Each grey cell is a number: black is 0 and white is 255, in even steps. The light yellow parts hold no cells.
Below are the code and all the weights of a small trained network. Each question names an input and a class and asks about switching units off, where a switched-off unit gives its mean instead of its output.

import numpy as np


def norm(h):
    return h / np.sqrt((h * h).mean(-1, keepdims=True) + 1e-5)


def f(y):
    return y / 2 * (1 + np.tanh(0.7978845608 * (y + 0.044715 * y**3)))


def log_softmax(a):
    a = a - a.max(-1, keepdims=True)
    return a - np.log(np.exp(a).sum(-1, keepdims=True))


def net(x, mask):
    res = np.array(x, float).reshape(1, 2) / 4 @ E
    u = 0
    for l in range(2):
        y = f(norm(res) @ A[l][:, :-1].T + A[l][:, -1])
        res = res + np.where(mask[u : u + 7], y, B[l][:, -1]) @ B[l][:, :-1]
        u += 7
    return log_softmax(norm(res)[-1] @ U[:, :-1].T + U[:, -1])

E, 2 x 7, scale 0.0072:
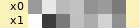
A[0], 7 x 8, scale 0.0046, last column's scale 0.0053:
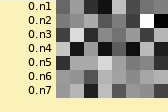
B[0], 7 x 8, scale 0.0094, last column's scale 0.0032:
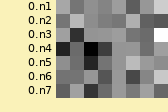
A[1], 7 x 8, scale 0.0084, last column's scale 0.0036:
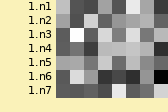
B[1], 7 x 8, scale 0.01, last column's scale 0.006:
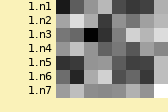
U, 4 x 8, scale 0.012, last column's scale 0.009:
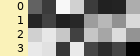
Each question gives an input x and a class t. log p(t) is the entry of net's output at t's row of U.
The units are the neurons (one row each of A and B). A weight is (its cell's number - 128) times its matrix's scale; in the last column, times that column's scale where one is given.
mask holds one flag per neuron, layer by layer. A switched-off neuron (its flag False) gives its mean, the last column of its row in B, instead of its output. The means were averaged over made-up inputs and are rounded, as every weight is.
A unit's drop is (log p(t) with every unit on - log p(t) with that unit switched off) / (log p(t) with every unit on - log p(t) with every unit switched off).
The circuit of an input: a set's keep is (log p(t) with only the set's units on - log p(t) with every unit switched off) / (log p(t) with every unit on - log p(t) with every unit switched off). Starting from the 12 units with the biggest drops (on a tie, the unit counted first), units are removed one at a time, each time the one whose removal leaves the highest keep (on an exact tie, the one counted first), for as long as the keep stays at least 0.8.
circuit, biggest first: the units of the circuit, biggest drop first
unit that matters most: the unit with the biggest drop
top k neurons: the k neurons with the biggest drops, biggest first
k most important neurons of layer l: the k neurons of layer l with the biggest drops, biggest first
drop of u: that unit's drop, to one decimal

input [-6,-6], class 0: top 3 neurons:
1.n3, 1.n6, 0.n5
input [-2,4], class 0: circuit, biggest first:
1.n3
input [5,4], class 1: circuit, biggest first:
1.n3, 0.n3
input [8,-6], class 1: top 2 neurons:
1.n3, 0.n5
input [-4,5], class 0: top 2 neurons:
1.n1, 1.n3
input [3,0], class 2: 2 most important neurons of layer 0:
0.n6, 0.n3
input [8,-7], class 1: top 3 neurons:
1.n3, 0.n5, 0.n6
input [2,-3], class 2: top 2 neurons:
0.n3, 1.n6
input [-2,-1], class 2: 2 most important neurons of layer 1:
1.n7, 1.n3
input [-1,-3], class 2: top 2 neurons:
0.n3, 0.n1
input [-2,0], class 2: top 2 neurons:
1.n7, 1.n3
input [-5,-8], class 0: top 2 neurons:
1.n6, 1.n3
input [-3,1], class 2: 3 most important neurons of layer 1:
1.n7, 1.n5, 1.n3
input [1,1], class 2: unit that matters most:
0.n6
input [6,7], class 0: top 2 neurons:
1.n5, 1.n1
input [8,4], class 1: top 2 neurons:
1.n3, 1.n5
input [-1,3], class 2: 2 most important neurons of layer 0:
0.n6, 0.n5
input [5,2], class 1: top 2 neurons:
1.n3, 0.n1
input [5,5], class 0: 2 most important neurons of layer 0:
0.n4, 0.n6
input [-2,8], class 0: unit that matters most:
1.n1
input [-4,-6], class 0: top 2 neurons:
1.n3, 1.n6
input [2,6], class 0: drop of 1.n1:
0.2
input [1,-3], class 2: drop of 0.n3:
1.8
